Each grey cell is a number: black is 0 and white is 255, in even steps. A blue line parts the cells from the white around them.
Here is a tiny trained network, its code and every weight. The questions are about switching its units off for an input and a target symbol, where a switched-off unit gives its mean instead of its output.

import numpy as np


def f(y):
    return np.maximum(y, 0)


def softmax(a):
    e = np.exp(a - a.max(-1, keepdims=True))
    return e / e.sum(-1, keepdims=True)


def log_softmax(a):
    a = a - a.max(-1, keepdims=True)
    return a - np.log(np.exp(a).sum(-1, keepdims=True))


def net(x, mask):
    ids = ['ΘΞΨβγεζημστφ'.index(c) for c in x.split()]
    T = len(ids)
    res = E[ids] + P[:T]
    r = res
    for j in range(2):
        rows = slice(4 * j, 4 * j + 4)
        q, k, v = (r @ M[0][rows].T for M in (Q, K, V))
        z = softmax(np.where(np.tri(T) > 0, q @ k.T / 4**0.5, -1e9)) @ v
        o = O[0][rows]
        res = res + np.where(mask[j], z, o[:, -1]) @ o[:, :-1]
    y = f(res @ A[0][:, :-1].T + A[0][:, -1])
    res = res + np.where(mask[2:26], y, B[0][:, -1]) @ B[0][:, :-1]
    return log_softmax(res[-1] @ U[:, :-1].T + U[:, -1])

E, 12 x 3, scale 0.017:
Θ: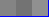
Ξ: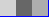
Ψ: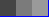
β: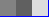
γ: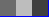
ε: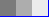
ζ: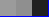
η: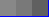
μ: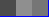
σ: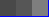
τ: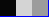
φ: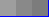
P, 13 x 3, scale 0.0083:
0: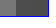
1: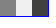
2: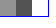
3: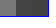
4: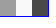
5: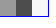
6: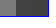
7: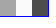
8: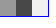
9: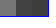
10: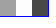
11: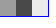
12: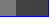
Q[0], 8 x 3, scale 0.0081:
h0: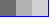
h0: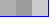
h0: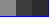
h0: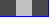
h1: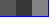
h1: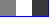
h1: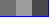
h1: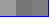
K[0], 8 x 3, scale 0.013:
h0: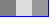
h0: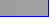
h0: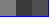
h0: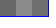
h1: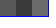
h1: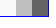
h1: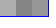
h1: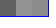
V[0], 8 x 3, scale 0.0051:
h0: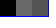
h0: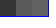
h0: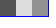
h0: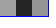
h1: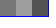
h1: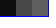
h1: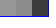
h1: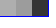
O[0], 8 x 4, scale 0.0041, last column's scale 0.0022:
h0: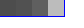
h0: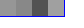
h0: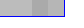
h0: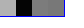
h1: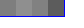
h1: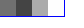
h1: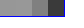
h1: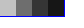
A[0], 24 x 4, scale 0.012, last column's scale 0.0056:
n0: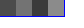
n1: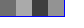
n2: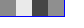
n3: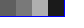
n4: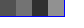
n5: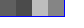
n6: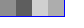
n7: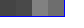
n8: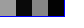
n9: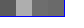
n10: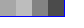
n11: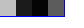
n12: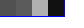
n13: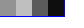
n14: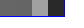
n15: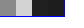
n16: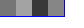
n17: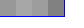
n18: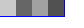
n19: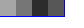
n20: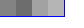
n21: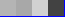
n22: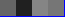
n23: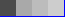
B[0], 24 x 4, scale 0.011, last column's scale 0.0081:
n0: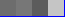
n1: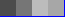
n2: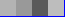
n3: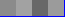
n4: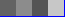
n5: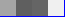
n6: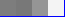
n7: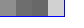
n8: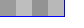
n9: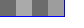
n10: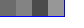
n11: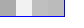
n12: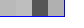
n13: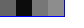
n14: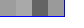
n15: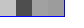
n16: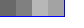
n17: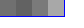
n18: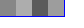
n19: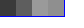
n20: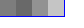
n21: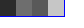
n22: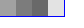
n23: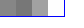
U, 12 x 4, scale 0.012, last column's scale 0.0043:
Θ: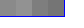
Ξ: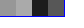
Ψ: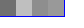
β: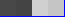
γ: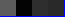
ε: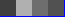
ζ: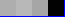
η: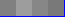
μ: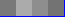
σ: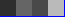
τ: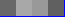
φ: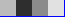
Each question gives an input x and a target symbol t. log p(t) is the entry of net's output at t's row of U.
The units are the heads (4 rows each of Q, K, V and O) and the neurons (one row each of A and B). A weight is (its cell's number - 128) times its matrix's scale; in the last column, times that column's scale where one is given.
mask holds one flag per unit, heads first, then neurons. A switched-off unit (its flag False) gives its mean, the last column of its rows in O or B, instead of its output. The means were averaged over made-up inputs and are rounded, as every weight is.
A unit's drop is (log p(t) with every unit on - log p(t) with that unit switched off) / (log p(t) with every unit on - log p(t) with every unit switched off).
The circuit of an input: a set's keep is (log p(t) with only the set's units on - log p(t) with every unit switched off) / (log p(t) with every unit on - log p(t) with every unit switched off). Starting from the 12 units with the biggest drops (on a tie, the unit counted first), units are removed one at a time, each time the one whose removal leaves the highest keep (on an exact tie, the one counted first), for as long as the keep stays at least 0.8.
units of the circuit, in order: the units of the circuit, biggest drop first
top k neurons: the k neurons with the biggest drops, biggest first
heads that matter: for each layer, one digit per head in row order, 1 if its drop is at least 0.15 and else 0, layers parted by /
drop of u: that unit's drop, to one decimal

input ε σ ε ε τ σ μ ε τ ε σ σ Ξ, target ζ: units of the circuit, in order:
(n11 n8)
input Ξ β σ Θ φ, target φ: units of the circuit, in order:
(n15 n13 h1)
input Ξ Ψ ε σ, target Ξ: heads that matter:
10
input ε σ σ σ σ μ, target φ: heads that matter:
00
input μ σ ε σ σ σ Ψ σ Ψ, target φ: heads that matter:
00
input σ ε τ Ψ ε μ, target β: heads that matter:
10
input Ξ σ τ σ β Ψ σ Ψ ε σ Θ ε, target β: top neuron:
(n21)
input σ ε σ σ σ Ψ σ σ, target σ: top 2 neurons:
(n11 n8)
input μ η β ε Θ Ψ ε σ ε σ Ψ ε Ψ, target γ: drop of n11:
0.5
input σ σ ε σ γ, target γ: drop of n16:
-0.1
